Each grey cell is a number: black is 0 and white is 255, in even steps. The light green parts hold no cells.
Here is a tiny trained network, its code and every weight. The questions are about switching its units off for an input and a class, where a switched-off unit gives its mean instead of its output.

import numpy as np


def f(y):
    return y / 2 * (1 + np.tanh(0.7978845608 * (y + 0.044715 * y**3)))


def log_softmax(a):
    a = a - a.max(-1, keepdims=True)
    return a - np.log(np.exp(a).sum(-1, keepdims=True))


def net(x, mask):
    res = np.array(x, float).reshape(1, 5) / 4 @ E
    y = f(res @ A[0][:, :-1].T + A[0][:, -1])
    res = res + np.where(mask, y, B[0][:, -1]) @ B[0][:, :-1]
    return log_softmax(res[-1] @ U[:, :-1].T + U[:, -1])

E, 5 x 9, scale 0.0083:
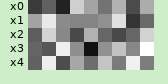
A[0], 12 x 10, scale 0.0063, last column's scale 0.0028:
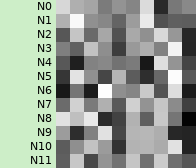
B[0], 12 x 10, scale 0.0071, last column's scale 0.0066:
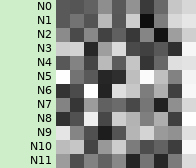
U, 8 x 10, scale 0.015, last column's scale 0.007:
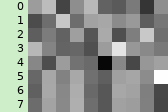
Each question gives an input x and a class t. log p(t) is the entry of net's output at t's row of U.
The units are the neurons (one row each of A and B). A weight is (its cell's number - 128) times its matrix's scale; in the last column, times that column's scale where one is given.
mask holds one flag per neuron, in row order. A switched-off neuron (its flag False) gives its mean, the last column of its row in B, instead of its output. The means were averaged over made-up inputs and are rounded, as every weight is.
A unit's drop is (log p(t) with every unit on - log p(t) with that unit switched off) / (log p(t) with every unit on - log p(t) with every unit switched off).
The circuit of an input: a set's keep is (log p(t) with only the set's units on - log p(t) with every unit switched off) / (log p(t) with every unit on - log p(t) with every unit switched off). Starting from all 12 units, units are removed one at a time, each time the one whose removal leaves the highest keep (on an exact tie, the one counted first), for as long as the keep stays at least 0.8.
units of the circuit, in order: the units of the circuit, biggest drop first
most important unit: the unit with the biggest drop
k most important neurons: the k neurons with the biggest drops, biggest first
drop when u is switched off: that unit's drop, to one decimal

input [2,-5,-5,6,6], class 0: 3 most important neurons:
(N10, N3, N5)
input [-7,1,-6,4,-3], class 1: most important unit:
N8
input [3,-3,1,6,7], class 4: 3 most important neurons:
(N2, N7, N11)
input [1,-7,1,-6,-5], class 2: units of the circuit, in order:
(N4, N3)
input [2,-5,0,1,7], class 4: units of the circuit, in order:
(N11, N2)
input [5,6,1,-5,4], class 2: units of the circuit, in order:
(N1, N3)
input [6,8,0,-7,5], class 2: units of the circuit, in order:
(N1, N3)
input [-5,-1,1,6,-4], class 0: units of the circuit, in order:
(N3, N10)
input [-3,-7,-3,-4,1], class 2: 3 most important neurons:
(N4, N3, N10)
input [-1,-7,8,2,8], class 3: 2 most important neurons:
(N5, N1)
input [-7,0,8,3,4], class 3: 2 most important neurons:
(N5, N6)
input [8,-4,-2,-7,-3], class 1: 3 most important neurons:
(N6, N3, N10)
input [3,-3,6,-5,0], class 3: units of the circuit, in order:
(N5, N3)
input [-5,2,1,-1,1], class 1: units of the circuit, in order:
(N8)
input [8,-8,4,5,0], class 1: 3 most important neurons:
(N6, N1, N0)
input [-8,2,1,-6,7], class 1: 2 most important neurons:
(N8, N3)
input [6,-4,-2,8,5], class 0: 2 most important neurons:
(N3, N10)
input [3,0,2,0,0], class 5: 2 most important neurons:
(N8, N9)
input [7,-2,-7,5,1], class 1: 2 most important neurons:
(N6, N5)
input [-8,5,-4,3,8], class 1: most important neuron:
(N8)
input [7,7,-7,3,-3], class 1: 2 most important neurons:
(N6, N5)
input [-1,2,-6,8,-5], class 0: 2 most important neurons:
(N3, N10)
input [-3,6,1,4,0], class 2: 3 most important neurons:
(N1, N0, N6)
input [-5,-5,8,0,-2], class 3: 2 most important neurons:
(N5, N6)
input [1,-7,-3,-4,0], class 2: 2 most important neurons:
(N4, N3)
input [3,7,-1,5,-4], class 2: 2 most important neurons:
(N0, N1)
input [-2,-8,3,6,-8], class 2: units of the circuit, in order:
(N4)
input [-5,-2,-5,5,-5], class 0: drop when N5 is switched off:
0.2
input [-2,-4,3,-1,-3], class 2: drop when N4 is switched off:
0.3
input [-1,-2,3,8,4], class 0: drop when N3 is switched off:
0.2
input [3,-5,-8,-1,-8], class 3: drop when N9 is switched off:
0.6
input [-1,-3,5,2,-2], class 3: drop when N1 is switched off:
0.1
